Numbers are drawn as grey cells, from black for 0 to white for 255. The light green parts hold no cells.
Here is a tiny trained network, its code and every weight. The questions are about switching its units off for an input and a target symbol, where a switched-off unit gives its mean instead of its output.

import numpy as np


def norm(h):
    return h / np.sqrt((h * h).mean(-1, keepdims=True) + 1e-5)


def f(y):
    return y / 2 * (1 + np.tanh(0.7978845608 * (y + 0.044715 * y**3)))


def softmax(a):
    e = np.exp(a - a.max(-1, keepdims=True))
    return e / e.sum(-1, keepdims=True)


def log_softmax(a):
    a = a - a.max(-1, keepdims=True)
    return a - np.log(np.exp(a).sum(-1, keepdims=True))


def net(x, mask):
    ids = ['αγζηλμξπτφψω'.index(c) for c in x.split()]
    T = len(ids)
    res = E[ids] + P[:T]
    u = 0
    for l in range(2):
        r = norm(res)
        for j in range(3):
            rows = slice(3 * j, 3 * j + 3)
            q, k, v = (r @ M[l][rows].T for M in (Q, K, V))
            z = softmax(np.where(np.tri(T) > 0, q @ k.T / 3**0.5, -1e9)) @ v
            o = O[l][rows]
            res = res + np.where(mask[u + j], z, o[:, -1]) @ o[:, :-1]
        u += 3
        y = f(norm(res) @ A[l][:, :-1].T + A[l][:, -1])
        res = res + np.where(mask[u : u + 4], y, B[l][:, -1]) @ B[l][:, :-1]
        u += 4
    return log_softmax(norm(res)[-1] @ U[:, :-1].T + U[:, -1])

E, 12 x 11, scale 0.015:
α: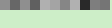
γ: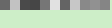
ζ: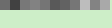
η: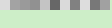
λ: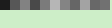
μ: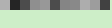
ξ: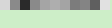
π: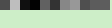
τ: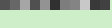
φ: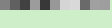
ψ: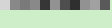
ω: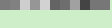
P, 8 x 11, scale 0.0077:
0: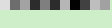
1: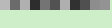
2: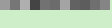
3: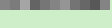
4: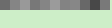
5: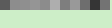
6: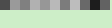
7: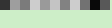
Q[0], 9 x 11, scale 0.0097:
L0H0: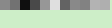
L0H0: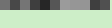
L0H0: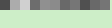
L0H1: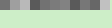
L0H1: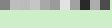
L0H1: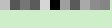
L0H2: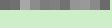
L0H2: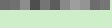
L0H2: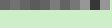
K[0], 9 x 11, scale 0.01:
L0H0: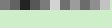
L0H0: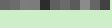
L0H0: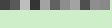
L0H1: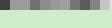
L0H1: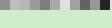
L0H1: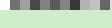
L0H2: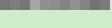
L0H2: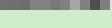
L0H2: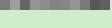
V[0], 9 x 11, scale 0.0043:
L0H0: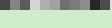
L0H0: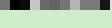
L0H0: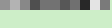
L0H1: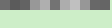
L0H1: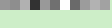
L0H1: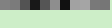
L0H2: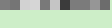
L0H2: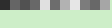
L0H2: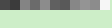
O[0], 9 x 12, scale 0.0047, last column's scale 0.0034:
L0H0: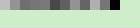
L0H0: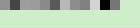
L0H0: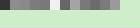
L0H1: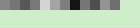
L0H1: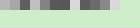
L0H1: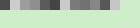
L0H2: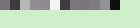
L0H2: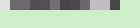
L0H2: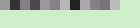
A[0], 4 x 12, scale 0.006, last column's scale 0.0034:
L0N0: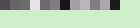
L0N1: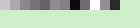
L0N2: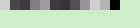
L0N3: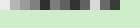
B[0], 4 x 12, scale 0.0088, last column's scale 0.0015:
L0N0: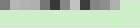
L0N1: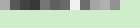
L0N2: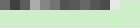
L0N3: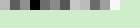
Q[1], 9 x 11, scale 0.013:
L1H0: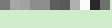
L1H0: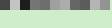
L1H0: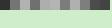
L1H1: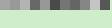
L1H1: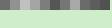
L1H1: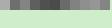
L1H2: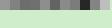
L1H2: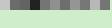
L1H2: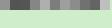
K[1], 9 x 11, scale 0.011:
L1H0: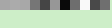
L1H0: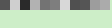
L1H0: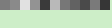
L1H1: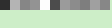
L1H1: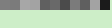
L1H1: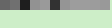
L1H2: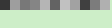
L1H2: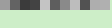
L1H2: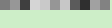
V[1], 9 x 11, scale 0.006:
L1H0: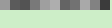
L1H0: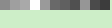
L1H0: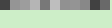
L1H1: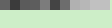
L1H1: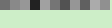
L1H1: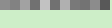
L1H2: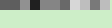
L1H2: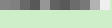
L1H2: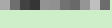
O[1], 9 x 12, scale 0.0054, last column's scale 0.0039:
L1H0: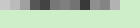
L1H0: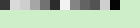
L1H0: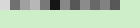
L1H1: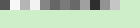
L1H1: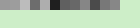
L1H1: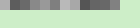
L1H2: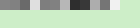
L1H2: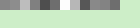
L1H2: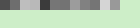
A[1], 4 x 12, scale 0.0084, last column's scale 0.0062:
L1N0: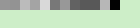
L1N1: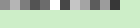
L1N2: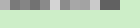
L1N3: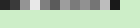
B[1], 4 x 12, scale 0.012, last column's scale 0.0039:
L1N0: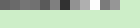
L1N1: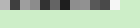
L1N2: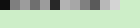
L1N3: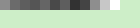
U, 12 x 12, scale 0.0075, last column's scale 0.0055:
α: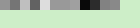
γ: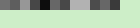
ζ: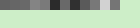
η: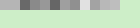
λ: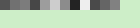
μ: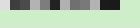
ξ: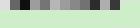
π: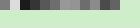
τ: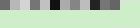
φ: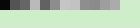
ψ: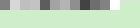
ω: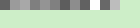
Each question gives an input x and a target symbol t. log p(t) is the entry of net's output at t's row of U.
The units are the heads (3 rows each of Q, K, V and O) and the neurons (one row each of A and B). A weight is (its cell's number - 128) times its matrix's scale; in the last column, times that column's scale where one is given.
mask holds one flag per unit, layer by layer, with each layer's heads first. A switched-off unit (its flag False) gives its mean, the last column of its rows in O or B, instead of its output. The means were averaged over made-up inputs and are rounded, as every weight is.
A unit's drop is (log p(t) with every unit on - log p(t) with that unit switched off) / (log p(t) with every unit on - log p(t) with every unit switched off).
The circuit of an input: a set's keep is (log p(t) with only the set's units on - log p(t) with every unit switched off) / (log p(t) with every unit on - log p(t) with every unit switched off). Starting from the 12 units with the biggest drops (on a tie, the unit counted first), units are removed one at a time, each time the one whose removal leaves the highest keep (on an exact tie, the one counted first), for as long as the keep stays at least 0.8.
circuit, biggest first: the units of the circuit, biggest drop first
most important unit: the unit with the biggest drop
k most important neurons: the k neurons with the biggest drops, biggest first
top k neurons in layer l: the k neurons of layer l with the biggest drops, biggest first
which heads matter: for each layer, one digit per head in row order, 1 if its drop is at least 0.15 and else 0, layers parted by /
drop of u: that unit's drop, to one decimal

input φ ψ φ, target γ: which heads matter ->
110 / 110
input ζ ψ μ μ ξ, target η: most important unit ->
L1N0
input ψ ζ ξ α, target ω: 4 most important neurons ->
L1N0, L0N3, L0N1, L1N1
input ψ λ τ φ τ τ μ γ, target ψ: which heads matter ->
110 / 001
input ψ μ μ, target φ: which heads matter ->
001 / 100
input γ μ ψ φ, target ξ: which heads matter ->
010 / 111
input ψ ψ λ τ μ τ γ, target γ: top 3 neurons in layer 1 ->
L1N1, L1N2, L1N3
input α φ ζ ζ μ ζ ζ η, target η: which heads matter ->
000 / 100
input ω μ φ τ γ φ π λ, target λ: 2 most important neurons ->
L1N1, L1N3
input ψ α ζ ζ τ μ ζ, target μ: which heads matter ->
101 / 101
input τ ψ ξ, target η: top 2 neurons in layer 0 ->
L0N3, L0N1
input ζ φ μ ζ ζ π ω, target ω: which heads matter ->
000 / 100
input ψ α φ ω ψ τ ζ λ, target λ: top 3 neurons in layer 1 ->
L1N3, L1N2, L1N1
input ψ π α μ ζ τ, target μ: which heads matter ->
101 / 101
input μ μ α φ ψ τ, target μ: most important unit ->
L0N3
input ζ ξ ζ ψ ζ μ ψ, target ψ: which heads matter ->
001 / 000
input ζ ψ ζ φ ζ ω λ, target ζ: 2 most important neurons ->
L0N3, L1N3
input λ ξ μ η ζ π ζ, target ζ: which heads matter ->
000 / 100
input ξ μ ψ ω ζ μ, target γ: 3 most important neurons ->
L0N2, L1N1, L0N0
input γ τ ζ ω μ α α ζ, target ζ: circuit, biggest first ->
L1N3
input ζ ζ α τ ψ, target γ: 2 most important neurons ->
L0N3, L1N2
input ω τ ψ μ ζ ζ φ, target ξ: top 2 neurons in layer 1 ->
L1N2, L1N1
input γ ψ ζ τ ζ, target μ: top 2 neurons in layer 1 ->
L1N2, L1N3
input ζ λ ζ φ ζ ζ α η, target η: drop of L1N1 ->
0.1
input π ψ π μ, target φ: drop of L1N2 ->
0.2
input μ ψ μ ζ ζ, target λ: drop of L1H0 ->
1.1
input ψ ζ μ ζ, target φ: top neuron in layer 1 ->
L1N3
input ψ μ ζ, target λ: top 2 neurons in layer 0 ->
L0N1, L0N3
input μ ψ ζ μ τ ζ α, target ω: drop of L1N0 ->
1.0
